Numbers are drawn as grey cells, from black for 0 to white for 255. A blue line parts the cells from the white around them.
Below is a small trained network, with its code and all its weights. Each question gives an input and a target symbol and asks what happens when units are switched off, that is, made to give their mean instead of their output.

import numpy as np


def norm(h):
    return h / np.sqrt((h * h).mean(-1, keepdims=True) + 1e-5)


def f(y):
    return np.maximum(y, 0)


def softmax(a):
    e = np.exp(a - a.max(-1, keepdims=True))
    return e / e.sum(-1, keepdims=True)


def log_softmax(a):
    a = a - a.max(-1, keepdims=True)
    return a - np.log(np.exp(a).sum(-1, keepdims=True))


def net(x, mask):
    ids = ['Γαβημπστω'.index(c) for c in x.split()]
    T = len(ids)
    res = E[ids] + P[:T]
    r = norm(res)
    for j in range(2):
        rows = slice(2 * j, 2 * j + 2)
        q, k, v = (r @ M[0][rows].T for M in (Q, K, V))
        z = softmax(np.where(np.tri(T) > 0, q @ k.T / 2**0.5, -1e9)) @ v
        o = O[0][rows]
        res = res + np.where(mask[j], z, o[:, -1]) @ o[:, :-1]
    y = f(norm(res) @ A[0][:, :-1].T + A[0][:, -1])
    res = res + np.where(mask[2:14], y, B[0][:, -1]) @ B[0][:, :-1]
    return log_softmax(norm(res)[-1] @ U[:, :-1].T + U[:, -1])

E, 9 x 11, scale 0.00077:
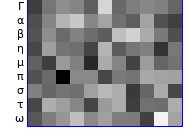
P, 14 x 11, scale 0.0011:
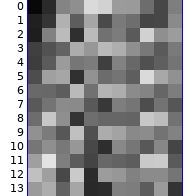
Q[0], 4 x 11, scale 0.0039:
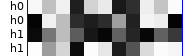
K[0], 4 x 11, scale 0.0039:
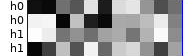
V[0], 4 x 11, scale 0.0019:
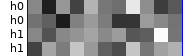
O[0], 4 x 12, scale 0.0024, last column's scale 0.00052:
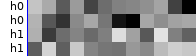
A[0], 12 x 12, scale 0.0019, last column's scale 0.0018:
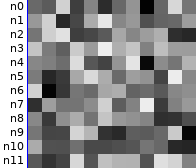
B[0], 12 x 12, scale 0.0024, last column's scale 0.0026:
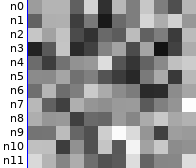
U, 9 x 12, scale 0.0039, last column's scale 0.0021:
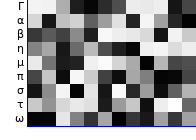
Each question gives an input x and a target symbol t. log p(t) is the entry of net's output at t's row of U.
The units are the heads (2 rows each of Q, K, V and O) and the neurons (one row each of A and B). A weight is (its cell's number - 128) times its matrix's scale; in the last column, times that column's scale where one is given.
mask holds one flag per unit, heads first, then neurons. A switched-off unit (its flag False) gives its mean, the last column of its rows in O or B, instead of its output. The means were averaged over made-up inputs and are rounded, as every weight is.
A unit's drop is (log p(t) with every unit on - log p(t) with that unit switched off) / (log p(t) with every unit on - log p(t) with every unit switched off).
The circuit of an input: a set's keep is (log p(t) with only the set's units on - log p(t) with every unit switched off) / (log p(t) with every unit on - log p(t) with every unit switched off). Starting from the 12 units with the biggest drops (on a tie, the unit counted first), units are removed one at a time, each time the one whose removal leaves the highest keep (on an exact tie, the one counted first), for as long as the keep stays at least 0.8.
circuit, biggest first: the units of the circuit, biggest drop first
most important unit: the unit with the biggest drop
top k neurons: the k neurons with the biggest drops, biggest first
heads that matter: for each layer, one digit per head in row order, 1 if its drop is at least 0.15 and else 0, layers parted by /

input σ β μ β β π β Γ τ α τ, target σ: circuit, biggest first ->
[h0; n0]
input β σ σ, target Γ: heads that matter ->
10
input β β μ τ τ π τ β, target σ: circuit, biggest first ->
[h0; n11]
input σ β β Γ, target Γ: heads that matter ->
00
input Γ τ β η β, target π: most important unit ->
h1
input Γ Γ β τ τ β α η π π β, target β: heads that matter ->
10
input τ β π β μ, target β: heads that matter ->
10
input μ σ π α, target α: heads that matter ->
00
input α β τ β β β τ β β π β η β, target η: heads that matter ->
11
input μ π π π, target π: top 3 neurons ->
[n5; n11; n6]
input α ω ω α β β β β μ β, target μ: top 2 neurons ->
[n6; n7]
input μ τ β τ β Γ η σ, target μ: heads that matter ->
01
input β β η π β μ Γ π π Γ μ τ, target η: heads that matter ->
10
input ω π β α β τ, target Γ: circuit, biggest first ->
[h0]
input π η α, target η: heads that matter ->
10
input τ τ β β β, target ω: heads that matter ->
10
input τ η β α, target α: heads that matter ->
10
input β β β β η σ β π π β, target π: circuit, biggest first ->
[h0; n5; n6]
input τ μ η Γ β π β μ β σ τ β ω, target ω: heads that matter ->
00
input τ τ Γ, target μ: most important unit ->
n7
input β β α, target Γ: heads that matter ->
10
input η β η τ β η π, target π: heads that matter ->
00
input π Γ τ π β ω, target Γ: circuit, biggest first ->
[h0; n2]
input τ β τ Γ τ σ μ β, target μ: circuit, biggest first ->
[h1; n10; n6; n4]
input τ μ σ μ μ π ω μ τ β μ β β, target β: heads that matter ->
00
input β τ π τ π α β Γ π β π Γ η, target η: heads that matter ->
11
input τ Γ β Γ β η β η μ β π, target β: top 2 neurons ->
[n9; n10]
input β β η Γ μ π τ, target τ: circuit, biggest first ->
[n11]
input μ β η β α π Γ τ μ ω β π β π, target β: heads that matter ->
10
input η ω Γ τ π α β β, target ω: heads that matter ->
00
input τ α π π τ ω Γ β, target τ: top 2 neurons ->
[n11; n4]
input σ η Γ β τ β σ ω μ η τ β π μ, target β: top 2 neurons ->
[n9; n10]
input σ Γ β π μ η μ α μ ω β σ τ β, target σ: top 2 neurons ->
[n0; n7]
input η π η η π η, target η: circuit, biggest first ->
[h0]
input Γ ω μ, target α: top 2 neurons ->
[n11; n7]
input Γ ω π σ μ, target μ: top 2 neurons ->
[n6; n10]
